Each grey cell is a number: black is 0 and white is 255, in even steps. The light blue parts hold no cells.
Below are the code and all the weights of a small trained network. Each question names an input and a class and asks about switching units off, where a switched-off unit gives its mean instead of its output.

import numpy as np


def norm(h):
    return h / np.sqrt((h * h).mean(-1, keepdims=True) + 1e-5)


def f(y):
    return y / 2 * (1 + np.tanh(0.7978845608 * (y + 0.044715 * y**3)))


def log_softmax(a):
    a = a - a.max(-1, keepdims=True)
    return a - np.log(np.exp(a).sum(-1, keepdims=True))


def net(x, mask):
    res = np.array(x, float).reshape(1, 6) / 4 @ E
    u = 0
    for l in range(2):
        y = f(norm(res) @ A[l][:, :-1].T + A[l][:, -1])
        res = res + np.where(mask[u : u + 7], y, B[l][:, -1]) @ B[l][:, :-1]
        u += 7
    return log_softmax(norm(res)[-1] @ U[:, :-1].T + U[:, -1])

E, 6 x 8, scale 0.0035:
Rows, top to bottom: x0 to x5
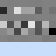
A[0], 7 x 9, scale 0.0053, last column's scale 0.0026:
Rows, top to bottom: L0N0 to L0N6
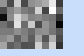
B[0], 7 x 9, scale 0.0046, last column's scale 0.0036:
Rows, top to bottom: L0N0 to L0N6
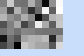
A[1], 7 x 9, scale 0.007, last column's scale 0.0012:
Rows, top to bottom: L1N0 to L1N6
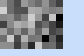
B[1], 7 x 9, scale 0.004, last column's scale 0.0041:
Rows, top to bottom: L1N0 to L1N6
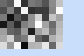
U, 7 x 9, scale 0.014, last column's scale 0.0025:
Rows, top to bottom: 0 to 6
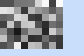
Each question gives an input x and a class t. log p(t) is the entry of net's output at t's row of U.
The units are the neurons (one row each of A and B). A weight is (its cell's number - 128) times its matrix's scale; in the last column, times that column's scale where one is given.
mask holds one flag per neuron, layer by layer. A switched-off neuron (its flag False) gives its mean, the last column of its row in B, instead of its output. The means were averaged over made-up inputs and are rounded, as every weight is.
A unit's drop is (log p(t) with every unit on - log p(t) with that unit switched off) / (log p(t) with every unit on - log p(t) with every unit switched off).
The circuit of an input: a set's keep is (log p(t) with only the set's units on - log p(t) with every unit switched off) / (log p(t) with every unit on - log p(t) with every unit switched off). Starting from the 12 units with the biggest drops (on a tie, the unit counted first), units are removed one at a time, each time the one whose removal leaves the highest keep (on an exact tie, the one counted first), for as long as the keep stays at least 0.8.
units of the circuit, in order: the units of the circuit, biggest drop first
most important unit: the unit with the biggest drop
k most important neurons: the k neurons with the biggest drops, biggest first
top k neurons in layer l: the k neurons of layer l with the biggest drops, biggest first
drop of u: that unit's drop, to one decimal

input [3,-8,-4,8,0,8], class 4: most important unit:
L0N1
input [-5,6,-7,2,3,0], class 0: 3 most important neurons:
(L1N3, L0N0, L0N3)
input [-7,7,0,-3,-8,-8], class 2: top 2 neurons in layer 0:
(L0N1, L0N2)
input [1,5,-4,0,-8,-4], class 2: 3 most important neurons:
(L0N1, L0N2, L1N6)
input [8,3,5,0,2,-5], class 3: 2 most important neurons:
(L0N1, L0N2)
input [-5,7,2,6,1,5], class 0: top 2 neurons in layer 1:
(L1N3, L1N0)
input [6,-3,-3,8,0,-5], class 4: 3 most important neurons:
(L0N1, L1N2, L0N0)
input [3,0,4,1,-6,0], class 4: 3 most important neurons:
(L0N0, L0N6, L1N6)
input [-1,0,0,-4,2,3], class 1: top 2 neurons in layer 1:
(L1N6, L1N1)
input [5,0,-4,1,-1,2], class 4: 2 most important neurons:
(L0N0, L1N2)
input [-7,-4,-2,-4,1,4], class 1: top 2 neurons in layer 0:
(L0N1, L0N3)
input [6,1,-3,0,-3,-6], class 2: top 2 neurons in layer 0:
(L0N1, L0N0)
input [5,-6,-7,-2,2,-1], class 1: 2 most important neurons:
(L1N6, L0N1)
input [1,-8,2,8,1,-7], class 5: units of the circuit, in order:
(L1N1)
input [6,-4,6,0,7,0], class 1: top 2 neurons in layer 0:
(L0N1, L0N2)
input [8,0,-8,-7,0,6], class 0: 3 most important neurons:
(L0N0, L0N1, L0N5)
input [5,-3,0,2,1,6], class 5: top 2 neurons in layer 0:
(L0N0, L0N2)
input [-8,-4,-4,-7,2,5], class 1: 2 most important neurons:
(L1N6, L1N5)
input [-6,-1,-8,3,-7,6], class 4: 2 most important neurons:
(L0N0, L0N6)
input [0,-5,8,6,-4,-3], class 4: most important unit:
L1N2
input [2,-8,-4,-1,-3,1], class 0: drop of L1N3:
0.0
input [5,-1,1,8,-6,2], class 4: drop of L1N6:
0.1
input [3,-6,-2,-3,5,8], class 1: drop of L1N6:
0.2
